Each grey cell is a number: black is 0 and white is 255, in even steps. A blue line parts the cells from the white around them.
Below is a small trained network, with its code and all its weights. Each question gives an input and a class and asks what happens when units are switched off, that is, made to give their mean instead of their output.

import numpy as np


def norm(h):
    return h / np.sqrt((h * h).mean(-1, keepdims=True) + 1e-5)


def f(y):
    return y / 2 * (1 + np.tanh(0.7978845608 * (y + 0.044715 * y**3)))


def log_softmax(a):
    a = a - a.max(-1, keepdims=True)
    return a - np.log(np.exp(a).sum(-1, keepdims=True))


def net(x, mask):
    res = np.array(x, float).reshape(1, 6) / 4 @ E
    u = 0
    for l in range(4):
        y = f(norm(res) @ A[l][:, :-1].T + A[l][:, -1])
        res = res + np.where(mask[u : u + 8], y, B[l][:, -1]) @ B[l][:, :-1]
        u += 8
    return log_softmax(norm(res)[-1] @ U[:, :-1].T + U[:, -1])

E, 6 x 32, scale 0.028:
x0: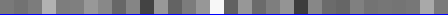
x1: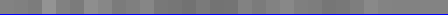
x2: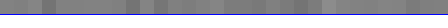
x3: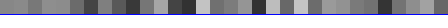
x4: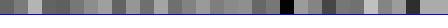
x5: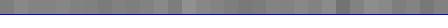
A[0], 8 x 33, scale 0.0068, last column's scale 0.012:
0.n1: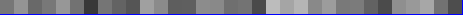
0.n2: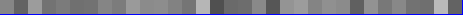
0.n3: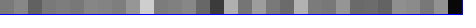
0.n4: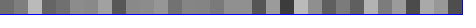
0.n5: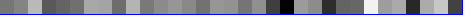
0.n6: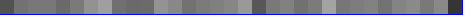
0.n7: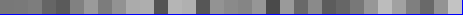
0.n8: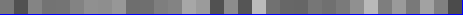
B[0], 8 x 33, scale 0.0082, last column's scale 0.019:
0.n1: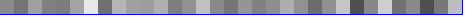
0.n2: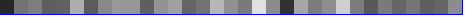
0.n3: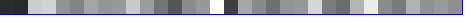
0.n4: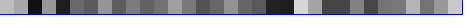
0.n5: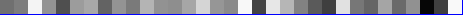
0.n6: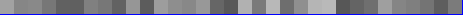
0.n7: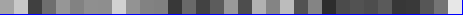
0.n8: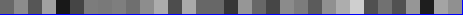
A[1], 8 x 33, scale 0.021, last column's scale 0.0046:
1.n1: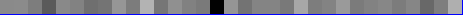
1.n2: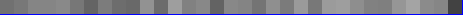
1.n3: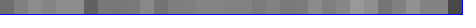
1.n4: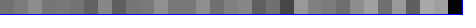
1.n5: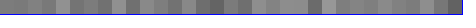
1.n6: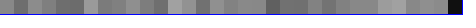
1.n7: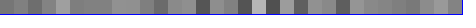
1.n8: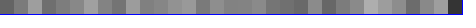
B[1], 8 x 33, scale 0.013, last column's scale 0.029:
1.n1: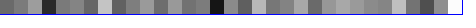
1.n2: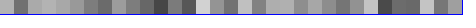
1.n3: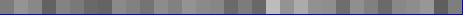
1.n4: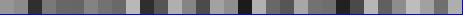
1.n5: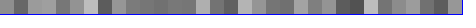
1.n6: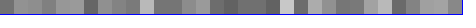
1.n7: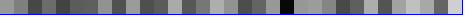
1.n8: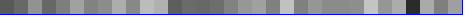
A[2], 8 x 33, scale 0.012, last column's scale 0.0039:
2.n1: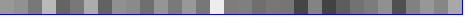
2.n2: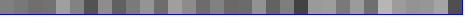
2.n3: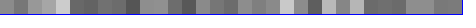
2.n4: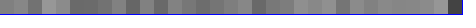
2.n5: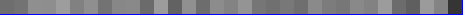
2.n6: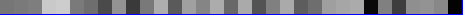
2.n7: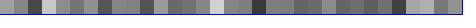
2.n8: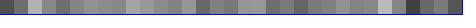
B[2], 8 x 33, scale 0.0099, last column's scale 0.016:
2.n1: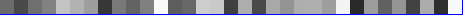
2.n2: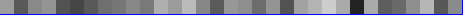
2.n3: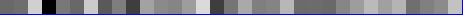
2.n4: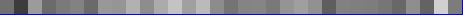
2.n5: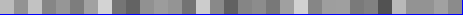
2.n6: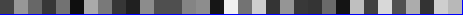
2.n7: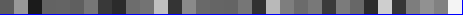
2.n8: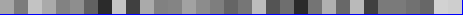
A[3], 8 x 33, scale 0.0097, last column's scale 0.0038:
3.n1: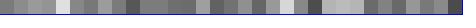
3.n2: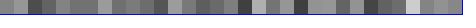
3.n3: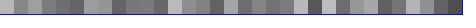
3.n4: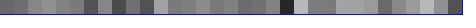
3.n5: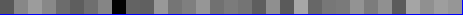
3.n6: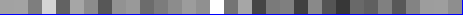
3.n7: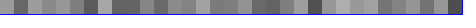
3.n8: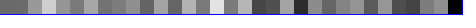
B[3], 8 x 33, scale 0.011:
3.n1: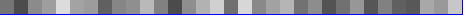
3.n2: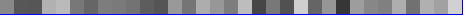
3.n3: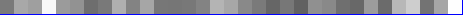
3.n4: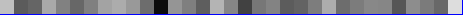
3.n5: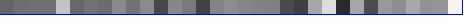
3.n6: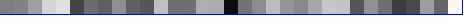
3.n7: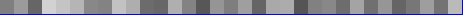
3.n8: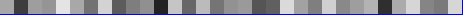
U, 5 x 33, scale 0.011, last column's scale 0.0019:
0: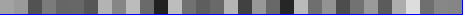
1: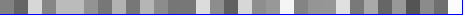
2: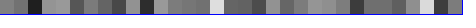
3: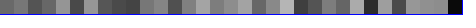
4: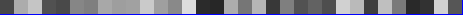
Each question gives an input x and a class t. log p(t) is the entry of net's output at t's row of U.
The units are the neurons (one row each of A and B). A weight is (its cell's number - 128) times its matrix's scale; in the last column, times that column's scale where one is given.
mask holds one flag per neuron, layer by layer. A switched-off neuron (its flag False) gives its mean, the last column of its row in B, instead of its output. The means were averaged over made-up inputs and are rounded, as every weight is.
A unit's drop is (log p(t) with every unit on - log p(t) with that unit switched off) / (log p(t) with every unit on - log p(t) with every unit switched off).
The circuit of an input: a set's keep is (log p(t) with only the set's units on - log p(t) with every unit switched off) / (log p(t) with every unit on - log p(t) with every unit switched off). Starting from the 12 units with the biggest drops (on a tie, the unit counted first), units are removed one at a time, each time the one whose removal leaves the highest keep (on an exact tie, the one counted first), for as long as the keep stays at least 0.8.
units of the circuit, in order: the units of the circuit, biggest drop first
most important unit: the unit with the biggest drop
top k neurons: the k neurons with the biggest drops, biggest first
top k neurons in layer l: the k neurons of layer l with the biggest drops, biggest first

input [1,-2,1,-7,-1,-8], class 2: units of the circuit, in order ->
[1.n1]
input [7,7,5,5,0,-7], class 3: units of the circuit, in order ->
[1.n7 1.n1 2.n6]
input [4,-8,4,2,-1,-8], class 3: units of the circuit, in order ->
[1.n1 1.n7 2.n6]
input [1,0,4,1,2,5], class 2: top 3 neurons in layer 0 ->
[0.n4 0.n7 0.n1]
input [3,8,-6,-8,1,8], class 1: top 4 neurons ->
[1.n1 0.n5 1.n8 1.n4]
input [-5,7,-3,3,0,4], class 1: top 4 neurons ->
[0.n7 1.n7 0.n1 1.n2]
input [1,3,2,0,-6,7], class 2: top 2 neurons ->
[0.n5 1.n1]
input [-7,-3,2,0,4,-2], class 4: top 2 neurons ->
[0.n5 1.n7]
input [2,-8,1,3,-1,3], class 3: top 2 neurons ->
[1.n1 1.n7]
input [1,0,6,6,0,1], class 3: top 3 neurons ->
[1.n1 0.n1 1.n7]
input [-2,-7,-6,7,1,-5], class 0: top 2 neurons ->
[0.n5 1.n4]
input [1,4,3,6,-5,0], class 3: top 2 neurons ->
[1.n1 2.n6]
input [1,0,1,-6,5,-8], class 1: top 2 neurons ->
[1.n1 3.n8]
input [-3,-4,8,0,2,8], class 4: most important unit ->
1.n7
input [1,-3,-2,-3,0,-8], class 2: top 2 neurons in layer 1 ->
[1.n1 1.n7]
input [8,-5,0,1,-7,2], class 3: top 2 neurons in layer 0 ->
[0.n7 0.n4]
